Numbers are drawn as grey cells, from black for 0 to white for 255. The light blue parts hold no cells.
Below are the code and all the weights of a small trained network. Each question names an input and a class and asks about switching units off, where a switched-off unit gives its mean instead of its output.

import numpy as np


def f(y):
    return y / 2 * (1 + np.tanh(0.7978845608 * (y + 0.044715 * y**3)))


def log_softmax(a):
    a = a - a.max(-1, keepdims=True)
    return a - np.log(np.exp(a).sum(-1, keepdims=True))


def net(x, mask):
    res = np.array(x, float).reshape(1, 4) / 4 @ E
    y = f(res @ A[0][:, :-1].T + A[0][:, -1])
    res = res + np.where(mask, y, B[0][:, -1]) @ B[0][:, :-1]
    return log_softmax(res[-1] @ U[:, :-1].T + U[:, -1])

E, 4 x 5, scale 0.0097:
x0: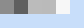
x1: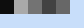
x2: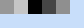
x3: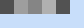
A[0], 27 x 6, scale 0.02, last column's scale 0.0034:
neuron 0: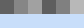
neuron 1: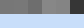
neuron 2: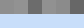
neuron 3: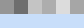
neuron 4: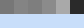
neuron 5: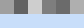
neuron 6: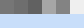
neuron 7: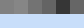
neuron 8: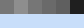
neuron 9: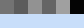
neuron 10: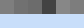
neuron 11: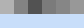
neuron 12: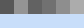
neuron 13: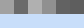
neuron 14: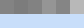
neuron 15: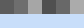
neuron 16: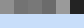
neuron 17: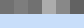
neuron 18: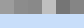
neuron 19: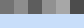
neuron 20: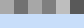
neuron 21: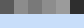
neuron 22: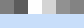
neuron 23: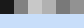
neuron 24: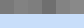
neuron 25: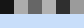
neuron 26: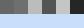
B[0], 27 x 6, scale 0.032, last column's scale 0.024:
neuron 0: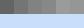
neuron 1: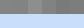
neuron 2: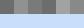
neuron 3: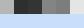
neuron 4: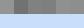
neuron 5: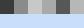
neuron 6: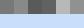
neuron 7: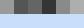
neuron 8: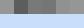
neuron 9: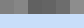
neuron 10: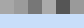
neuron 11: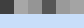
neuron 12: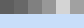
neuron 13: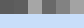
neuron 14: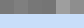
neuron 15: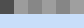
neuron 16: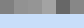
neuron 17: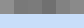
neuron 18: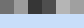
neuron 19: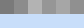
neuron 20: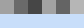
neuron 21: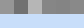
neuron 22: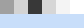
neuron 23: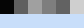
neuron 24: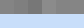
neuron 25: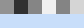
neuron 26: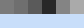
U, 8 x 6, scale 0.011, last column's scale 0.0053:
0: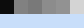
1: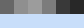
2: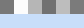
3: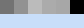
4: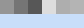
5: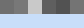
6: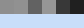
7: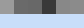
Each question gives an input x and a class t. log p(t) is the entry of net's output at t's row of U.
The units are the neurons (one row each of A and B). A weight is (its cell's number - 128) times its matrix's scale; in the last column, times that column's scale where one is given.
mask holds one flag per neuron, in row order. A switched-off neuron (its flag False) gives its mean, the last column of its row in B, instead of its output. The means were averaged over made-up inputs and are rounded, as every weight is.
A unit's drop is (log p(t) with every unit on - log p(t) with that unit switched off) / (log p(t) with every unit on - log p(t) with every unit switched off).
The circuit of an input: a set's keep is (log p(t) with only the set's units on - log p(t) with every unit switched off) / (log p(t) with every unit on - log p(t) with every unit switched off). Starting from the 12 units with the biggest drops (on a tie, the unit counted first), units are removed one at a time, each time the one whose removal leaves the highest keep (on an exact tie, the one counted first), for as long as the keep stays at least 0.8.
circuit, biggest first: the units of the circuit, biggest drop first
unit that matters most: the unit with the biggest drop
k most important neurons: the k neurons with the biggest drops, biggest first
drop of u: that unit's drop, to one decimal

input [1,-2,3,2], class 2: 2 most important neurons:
[neuron 3; neuron 25]
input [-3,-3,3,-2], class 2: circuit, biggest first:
[neuron 3; neuron 25]
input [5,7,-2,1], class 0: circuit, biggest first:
[neuron 23]
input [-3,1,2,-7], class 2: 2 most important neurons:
[neuron 3; neuron 25]
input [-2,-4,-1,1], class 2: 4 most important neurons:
[neuron 25; neuron 3; neuron 23; neuron 20]
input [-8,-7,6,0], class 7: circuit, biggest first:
[neuron 22; neuron 7]
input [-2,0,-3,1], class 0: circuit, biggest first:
[neuron 3; neuron 22]
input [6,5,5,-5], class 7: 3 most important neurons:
[neuron 22; neuron 25; neuron 26]
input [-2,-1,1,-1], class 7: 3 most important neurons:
[neuron 22; neuron 23; neuron 25]
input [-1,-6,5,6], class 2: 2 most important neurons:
[neuron 3; neuron 23]
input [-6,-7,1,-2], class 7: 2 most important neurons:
[neuron 22; neuron 23]
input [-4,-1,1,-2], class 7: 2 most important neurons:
[neuron 22; neuron 23]
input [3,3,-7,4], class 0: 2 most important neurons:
[neuron 23; neuron 5]
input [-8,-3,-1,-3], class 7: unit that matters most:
neuron 22
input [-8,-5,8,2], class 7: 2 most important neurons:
[neuron 22; neuron 7]
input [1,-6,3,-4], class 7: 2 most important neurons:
[neuron 22; neuron 25]
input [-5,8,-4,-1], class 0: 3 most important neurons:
[neuron 22; neuron 23; neuron 3]
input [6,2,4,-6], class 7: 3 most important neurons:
[neuron 22; neuron 25; neuron 26]
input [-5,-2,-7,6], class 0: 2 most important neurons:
[neuron 23; neuron 3]
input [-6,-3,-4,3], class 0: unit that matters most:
neuron 3
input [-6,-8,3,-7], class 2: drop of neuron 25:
0.1
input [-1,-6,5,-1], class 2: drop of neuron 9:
0.0
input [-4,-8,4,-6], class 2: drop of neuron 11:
0.1
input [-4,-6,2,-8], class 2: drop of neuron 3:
0.3
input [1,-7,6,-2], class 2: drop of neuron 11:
0.3
